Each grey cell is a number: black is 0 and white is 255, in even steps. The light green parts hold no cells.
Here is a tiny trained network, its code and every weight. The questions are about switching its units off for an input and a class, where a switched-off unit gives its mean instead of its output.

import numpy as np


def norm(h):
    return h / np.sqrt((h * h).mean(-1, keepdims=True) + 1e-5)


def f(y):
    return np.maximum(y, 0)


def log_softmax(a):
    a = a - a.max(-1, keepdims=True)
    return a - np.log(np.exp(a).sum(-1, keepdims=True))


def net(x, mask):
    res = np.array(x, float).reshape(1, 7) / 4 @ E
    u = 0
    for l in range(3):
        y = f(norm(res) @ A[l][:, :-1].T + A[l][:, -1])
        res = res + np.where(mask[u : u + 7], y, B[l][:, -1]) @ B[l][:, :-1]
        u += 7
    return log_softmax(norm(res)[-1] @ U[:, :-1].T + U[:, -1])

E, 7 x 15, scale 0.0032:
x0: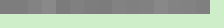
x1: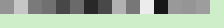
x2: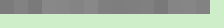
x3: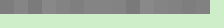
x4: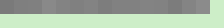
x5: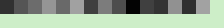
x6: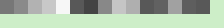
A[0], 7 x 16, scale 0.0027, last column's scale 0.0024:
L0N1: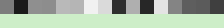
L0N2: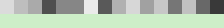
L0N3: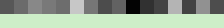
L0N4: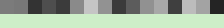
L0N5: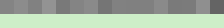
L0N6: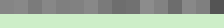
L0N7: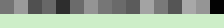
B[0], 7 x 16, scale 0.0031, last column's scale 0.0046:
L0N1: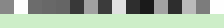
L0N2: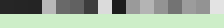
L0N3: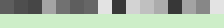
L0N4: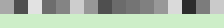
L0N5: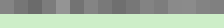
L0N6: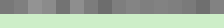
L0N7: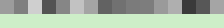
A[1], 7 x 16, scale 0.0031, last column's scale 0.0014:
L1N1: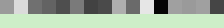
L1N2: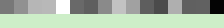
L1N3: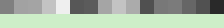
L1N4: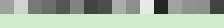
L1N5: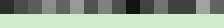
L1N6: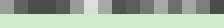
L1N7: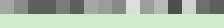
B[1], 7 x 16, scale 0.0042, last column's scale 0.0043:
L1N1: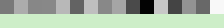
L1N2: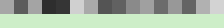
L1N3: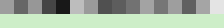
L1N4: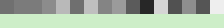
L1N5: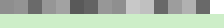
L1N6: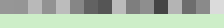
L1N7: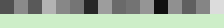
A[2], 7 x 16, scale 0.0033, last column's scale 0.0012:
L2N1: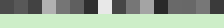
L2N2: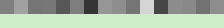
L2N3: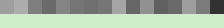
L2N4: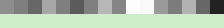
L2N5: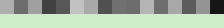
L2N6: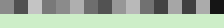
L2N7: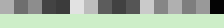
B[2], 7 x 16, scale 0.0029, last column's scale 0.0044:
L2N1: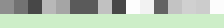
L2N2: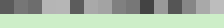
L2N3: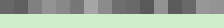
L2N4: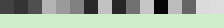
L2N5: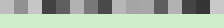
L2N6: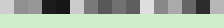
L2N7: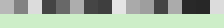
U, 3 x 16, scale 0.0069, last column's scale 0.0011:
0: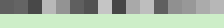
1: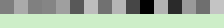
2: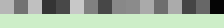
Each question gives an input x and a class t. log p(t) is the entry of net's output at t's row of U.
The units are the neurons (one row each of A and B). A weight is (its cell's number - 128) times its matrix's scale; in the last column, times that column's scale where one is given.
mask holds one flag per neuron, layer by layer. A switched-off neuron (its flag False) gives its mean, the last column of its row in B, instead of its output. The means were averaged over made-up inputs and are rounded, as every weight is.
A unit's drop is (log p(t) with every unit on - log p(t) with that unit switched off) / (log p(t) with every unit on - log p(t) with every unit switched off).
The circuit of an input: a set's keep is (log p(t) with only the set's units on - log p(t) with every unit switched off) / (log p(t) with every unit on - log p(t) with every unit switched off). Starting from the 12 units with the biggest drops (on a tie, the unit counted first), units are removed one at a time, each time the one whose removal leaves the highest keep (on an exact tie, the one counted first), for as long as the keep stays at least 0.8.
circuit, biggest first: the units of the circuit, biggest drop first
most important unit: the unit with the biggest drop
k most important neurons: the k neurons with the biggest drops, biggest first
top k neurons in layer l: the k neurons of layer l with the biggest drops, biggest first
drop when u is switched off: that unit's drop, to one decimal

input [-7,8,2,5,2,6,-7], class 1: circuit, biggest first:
[L1N1 L1N4]
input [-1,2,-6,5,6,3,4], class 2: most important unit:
L0N2
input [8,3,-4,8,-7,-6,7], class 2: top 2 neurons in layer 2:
[L2N6 L2N1]
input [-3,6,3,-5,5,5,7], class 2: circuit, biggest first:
[L1N2 L2N6]
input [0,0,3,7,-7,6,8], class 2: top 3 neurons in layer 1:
[L1N2 L1N3 L1N7]
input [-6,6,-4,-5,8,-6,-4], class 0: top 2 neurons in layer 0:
[L0N2 L0N1]
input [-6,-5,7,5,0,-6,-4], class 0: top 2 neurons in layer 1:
[L1N1 L1N7]
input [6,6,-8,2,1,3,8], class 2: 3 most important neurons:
[L1N2 L0N1 L1N3]
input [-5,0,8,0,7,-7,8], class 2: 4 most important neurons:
[L1N2 L1N3 L0N3 L1N5]
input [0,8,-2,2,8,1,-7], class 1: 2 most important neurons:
[L1N1 L1N4]
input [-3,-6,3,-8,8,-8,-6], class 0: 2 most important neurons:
[L0N2 L1N7]
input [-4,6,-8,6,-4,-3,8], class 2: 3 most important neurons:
[L1N2 L1N3 L0N1]
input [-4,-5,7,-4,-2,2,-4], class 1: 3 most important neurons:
[L0N1 L1N3 L1N2]
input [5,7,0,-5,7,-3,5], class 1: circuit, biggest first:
[L1N1]
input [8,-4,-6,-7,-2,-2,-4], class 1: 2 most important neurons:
[L0N1 L1N3]
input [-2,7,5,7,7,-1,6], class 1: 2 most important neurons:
[L1N1 L1N4]
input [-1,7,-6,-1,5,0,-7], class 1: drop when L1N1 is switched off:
0.8
